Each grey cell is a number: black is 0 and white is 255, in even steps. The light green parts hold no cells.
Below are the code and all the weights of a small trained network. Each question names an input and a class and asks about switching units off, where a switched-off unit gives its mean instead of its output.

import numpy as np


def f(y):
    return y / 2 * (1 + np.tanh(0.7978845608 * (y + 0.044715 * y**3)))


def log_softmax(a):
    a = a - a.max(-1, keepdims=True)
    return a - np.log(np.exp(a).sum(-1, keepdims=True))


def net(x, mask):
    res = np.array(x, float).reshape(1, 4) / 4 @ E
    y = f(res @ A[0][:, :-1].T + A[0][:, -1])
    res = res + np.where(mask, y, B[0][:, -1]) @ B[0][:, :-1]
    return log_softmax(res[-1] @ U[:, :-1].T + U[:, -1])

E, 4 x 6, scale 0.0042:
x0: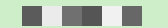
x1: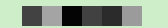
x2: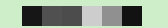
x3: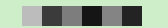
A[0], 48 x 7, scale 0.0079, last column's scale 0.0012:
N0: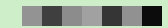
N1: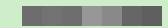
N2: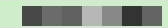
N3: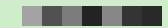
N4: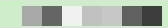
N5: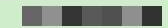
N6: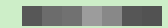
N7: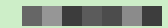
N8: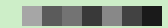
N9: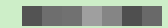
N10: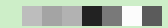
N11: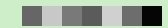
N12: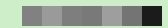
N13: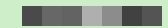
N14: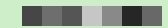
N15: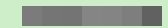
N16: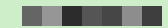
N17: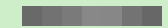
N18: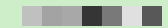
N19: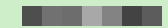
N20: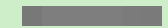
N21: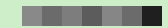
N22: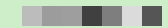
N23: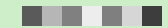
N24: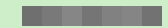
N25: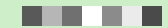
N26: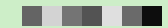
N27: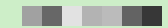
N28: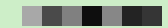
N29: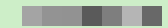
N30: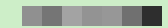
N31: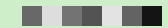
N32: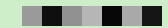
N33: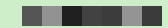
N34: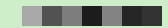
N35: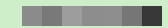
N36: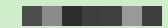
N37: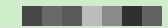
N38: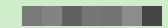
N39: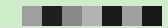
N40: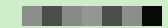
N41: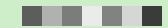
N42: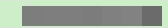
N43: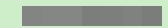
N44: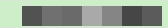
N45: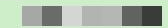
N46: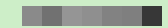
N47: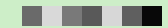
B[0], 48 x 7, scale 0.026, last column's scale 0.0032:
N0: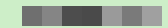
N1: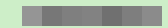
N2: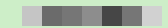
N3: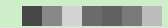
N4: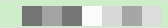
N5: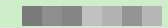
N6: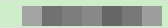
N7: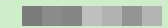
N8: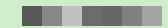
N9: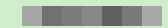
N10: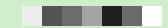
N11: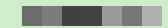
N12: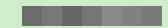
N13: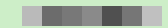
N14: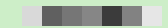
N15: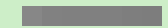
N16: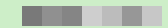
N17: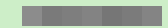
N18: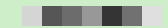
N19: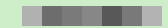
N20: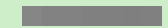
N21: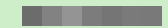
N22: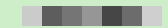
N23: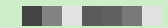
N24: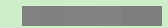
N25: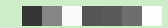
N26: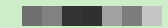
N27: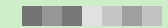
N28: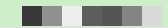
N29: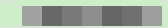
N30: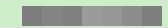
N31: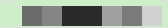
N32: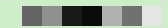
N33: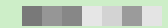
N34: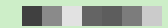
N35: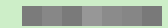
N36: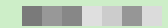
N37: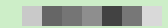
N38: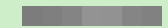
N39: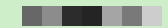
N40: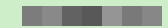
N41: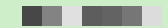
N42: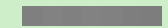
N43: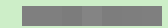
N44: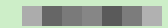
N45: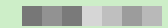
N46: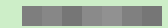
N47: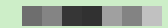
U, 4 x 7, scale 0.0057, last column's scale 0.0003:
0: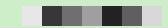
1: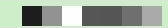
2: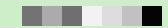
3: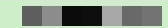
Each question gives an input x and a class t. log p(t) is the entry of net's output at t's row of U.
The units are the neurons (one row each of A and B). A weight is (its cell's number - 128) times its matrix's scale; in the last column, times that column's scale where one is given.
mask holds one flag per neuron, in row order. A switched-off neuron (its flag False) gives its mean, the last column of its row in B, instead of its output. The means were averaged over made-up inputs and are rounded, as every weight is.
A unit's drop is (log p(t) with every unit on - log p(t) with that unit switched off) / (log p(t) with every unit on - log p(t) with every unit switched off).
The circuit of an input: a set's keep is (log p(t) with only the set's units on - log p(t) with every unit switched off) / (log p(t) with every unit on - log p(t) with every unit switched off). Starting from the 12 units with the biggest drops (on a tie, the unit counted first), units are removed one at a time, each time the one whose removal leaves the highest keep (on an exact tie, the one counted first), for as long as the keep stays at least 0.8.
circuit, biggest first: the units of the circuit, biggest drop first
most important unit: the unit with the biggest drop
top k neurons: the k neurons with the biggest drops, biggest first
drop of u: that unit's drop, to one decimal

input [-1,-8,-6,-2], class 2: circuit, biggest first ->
(N4)
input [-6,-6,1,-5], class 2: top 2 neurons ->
(N4, N27)
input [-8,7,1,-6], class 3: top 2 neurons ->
(N32, N39)
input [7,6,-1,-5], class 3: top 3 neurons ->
(N31, N26, N47)
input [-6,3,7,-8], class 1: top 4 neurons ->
(N25, N23, N41, N10)
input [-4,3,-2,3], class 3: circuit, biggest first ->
(N32, N39)
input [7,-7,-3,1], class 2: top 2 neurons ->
(N4, N27)
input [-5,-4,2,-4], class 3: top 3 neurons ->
(N32, N39, N28)
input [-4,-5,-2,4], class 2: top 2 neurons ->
(N4, N25)
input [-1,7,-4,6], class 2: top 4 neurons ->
(N33, N36, N25, N16)
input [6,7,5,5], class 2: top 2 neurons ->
(N33, N36)
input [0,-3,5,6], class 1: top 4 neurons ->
(N28, N34, N10, N3)
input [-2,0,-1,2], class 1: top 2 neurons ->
(N31, N14)
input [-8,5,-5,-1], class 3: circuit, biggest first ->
(N32)
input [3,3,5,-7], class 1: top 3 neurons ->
(N25, N23, N41)
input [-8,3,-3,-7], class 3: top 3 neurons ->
(N32, N39, N0)
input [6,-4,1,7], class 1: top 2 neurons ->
(N28, N34)
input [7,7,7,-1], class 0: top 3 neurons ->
(N14, N37, N2)
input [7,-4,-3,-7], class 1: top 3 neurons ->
(N25, N23, N41)
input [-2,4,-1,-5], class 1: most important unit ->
N25
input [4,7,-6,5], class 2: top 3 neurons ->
(N33, N36, N16)
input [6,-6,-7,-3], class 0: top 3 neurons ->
(N10, N18, N22)
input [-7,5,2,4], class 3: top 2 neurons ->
(N32, N39)
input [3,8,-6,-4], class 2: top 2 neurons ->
(N33, N36)
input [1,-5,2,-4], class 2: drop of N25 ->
-0.1
